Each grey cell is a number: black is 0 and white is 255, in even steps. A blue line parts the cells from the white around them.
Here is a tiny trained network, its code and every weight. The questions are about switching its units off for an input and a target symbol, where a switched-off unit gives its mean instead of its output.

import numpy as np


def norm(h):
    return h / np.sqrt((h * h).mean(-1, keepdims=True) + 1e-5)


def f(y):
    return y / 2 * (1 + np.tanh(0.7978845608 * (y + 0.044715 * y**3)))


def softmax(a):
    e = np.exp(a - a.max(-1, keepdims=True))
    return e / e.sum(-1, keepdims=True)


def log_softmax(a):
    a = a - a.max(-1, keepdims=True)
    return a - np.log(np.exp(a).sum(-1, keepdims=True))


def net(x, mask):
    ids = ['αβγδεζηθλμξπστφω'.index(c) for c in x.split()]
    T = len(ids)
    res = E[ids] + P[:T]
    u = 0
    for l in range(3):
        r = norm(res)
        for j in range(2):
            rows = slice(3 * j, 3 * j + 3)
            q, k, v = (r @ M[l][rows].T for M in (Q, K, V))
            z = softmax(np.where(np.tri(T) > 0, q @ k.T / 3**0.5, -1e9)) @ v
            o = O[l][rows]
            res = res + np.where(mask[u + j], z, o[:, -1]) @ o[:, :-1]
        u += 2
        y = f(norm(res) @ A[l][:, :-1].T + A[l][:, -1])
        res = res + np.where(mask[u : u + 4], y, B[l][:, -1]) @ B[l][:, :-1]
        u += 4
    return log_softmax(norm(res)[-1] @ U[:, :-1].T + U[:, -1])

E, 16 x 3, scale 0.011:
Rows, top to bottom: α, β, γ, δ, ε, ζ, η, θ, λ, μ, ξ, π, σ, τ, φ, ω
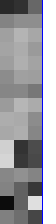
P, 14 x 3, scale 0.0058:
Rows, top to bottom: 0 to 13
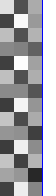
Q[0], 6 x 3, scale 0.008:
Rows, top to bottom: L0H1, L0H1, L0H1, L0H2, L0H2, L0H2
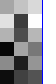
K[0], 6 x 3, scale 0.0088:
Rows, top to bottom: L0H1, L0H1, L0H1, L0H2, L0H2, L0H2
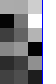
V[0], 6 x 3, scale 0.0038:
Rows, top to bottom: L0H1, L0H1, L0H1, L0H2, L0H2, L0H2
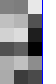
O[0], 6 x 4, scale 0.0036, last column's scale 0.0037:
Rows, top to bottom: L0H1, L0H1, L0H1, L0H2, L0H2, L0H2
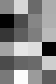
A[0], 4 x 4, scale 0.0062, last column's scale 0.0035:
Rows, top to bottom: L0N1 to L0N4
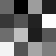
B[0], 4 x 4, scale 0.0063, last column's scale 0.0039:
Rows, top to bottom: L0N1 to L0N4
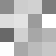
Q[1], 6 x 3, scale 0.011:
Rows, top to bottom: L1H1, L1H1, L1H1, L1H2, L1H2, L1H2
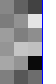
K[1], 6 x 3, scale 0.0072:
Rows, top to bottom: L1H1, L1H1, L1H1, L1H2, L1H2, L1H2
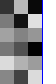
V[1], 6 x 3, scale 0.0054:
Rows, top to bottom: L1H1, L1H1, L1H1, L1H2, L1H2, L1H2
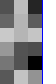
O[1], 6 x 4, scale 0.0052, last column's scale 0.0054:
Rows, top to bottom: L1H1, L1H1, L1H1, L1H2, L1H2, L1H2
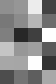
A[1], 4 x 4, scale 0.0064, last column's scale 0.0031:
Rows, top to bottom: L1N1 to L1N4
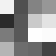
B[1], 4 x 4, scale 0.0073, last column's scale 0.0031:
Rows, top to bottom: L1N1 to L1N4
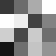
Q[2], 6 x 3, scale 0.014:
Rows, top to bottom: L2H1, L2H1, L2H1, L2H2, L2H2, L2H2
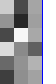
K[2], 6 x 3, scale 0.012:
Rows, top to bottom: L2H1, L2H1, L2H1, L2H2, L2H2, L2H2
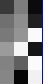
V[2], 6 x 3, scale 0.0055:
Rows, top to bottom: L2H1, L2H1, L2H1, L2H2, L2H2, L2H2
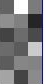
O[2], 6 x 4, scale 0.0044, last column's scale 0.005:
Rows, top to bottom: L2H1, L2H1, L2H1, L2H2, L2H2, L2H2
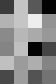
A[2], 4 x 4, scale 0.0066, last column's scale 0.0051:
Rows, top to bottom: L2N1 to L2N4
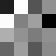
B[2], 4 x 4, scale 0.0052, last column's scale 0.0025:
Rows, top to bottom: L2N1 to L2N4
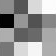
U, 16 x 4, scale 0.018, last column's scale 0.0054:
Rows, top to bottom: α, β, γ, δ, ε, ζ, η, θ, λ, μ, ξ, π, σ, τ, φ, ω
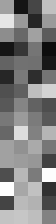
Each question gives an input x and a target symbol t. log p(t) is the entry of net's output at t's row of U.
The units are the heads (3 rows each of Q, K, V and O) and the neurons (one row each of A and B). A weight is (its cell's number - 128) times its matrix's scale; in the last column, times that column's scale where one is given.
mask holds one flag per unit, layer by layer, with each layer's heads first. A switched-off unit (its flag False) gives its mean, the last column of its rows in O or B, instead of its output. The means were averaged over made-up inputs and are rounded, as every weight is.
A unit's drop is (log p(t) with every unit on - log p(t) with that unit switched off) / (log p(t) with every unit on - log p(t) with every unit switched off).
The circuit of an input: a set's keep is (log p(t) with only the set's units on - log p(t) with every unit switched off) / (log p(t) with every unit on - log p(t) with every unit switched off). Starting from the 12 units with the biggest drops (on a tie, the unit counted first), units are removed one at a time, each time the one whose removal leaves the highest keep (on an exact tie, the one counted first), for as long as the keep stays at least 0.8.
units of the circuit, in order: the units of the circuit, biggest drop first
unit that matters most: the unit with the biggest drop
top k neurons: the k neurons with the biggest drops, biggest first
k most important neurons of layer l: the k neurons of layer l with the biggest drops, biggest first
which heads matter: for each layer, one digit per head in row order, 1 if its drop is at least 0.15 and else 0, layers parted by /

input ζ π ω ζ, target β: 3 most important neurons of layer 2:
L2N1, L2N4, L2N2
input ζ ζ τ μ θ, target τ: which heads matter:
00 / 10 / 10
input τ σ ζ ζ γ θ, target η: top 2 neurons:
L0N4, L0N2
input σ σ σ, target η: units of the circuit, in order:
L2H1, L1N1
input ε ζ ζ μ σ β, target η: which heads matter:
00 / 00 / 10
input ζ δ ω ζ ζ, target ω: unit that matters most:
L1H1
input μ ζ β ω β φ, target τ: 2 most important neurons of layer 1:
L1N2, L1N3
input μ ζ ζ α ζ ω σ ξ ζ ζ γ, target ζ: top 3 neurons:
L0N4, L0N2, L1N3
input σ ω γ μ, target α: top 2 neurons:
L0N4, L1N1
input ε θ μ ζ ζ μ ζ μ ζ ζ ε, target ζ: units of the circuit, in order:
L0N4, L2H1
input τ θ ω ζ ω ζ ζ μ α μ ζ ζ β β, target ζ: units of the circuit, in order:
L2H1, L1N1
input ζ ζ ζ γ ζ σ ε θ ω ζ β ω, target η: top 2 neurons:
L1N1, L1N2
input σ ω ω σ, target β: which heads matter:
01 / 00 / 00
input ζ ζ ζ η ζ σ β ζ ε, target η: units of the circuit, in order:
L1N1
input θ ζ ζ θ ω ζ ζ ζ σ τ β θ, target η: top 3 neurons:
L0N2, L1N1, L0N4
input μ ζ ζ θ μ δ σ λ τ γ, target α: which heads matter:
00 / 00 / 11
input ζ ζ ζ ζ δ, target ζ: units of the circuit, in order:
L0N4, L2H1, L1N1
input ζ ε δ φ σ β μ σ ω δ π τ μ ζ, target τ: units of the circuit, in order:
L1N1, L2N1
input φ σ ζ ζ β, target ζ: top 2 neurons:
L0N4, L1N1
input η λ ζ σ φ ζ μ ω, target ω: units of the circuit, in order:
L0N2, L2N1
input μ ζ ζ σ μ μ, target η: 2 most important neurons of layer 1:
L1N1, L1N4
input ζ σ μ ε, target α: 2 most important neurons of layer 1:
L1N1, L1N4
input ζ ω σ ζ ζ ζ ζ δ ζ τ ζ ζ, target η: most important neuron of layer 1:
L1N1
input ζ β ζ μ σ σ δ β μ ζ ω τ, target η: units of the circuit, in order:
L2H1, L1H1, L1N1
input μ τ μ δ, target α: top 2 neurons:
L1N1, L0N4
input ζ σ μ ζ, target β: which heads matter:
01 / 00 / 00
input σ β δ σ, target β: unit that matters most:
L2N1
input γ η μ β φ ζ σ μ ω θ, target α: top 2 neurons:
L1N1, L0N2
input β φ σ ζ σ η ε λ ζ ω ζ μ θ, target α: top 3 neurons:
L1N1, L0N2, L1N2
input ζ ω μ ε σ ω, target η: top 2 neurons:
L1N1, L2N1
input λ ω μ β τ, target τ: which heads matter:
00 / 10 / 00
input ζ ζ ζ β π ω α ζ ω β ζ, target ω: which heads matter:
01 / 10 / 00
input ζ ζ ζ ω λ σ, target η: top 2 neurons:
L0N2, L0N4
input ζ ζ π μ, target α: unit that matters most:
L2H1
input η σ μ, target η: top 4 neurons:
L1N1, L0N2, L1N4, L1N2
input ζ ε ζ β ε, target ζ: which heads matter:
00 / 01 / 10
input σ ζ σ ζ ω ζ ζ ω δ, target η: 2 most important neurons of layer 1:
L1N1, L1N4
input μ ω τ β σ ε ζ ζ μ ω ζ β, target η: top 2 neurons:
L0N2, L1N1
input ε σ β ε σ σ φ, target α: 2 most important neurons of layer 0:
L0N4, L0N3
